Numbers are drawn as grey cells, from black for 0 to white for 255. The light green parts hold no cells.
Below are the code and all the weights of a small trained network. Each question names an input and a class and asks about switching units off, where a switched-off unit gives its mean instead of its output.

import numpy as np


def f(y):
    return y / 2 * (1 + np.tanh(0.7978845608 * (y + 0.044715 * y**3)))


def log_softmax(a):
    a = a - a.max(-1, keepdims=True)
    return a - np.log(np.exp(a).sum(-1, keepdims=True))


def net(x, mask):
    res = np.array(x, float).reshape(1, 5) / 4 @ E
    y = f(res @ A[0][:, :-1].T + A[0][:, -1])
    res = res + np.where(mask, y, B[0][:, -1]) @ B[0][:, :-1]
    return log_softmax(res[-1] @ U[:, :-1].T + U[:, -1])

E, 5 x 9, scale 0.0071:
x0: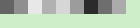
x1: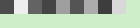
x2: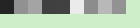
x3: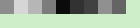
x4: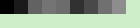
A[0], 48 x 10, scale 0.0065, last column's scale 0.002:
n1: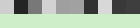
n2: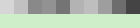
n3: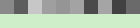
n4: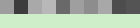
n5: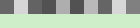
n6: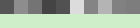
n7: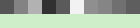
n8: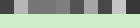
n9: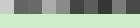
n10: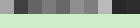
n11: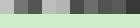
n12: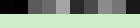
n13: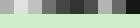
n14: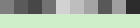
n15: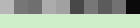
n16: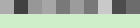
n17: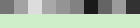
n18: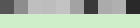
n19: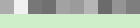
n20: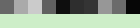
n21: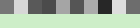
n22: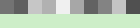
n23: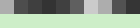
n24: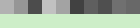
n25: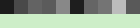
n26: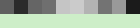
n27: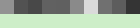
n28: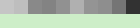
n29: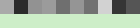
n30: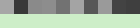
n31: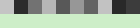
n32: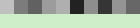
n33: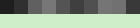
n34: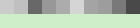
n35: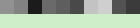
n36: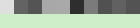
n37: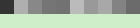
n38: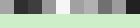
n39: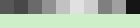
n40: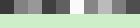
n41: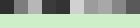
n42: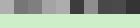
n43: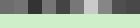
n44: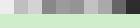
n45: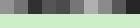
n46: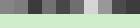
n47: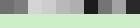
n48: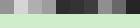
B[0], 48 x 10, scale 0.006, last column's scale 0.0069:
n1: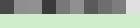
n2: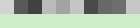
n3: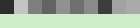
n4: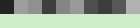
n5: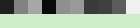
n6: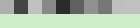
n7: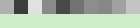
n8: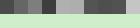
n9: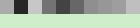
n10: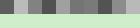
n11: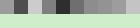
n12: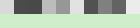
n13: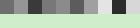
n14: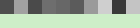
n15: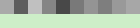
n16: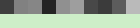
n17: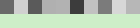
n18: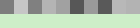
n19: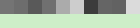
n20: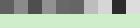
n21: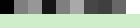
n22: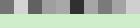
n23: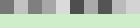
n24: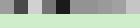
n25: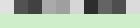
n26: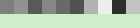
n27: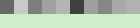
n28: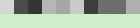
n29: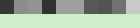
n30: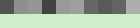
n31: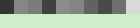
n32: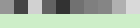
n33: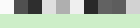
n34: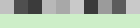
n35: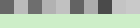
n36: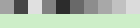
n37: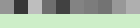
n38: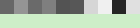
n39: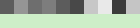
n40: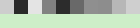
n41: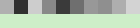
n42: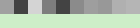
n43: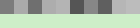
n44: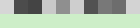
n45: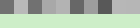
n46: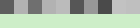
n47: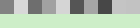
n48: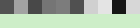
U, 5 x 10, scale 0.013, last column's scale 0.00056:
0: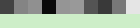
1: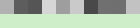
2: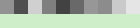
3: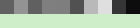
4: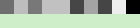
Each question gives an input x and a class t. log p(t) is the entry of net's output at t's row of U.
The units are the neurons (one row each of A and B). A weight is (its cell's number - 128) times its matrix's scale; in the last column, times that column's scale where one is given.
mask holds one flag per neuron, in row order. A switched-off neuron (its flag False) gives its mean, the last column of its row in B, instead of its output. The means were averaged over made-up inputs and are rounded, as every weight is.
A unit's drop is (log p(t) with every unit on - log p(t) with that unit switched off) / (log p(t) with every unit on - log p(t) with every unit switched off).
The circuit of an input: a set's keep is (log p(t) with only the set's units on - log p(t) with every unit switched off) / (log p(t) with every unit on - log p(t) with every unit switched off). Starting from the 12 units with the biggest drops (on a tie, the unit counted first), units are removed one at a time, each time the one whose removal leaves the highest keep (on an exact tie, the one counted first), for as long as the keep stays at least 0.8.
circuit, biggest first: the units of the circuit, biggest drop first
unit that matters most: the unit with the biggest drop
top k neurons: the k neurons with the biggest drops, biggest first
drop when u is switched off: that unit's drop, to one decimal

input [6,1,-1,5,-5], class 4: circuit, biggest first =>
n17
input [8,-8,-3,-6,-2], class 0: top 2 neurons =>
n1, n16
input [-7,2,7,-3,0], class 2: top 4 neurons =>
n40, n41, n6, n7
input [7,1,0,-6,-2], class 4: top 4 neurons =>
n47, n18, n22, n48
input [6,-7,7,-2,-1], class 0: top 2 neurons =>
n16, n4
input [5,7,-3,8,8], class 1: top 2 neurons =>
n25, n33
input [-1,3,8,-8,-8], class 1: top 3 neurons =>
n34, n2, n28
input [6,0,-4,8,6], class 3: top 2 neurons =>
n48, n20
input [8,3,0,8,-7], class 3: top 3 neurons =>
n48, n13, n20
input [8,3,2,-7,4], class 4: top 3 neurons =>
n47, n18, n22
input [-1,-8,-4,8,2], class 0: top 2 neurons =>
n31, n29
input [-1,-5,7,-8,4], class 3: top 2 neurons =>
n26, n39
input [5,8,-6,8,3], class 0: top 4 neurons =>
n21, n5, n8, n38
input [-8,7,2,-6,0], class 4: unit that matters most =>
n27
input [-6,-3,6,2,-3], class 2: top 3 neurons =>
n40, n41, n6
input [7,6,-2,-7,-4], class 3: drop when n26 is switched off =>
0.2
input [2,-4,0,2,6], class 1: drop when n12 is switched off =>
0.1
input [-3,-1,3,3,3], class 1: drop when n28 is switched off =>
-0.2
